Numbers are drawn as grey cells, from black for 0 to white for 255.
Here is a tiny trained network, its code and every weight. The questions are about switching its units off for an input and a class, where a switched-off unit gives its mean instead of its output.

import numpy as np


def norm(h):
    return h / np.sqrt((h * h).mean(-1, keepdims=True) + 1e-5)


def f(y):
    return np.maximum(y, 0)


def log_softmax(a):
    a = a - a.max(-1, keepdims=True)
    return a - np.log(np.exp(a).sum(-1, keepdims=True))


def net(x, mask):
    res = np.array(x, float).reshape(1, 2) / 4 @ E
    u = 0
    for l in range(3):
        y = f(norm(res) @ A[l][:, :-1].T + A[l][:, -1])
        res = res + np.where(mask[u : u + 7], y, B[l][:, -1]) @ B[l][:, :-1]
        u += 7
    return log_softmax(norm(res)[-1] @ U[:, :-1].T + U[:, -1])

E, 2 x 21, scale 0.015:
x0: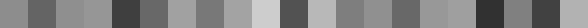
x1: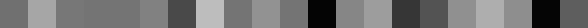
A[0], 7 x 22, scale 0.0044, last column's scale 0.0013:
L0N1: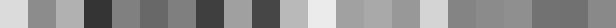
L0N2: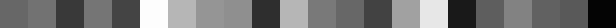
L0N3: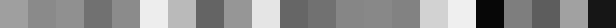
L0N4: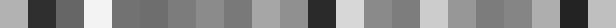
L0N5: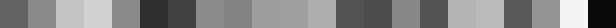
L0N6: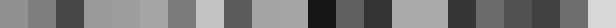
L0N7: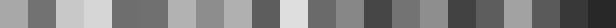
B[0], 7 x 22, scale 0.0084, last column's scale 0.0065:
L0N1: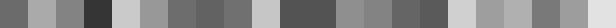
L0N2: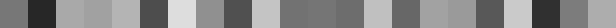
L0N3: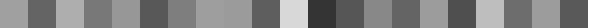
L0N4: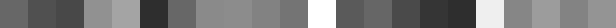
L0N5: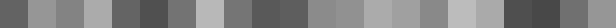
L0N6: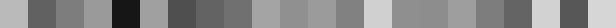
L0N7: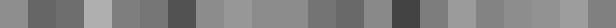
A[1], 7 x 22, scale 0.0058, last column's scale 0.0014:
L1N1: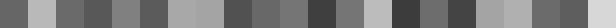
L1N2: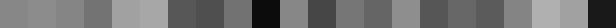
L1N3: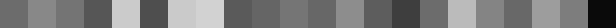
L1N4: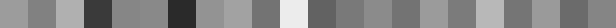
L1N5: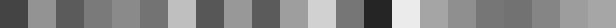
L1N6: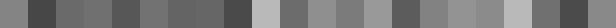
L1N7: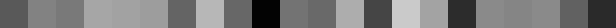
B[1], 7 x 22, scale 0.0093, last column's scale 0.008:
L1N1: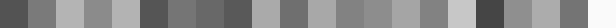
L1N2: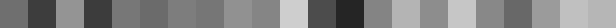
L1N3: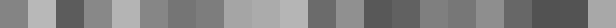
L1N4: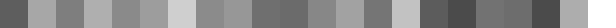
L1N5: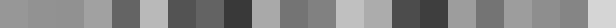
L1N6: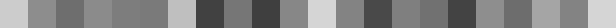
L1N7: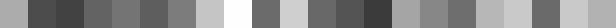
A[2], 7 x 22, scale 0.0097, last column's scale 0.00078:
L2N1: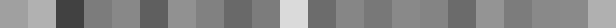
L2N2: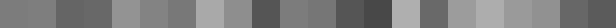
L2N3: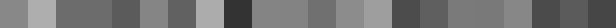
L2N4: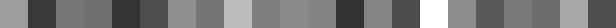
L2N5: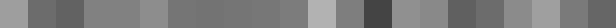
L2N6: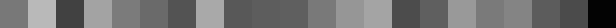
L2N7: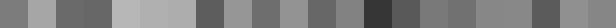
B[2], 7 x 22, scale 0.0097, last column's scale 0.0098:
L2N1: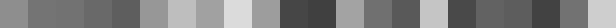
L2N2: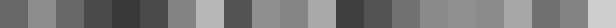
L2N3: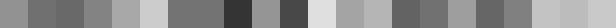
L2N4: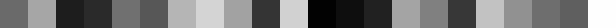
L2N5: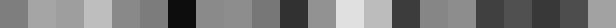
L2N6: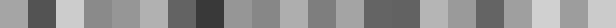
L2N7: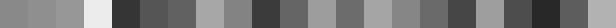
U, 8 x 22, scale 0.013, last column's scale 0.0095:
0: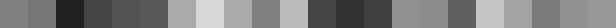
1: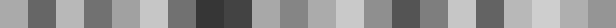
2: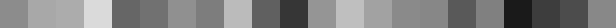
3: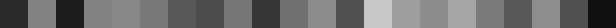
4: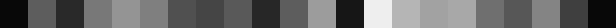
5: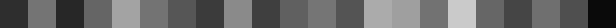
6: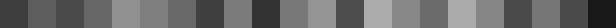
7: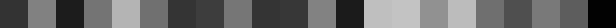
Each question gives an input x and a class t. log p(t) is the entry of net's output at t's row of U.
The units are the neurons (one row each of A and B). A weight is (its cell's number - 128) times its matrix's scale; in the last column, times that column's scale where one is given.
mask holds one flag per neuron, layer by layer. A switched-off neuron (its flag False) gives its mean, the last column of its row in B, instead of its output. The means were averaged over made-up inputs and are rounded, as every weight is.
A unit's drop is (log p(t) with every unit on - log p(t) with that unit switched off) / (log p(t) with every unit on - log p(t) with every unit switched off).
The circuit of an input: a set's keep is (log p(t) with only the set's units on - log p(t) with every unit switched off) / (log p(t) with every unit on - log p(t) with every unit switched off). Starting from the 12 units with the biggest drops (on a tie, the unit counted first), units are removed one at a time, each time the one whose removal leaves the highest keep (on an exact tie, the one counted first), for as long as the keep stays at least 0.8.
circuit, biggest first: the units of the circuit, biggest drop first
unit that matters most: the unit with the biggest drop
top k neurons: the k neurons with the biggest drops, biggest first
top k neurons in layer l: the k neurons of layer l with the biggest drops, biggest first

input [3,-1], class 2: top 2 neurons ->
L0N3, L1N4
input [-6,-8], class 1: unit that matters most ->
L1N5
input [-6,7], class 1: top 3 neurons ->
L0N6, L2N4, L0N3
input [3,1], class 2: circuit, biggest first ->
L0N3, L1N4, L2N4
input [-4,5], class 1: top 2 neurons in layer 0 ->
L0N6, L0N3
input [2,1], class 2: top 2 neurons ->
L1N4, L2N4
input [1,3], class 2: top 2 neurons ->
L1N6, L1N5
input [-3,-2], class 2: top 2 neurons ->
L1N3, L0N2
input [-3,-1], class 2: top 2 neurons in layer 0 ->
L0N2, L0N3
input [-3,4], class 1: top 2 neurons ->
L0N6, L0N3
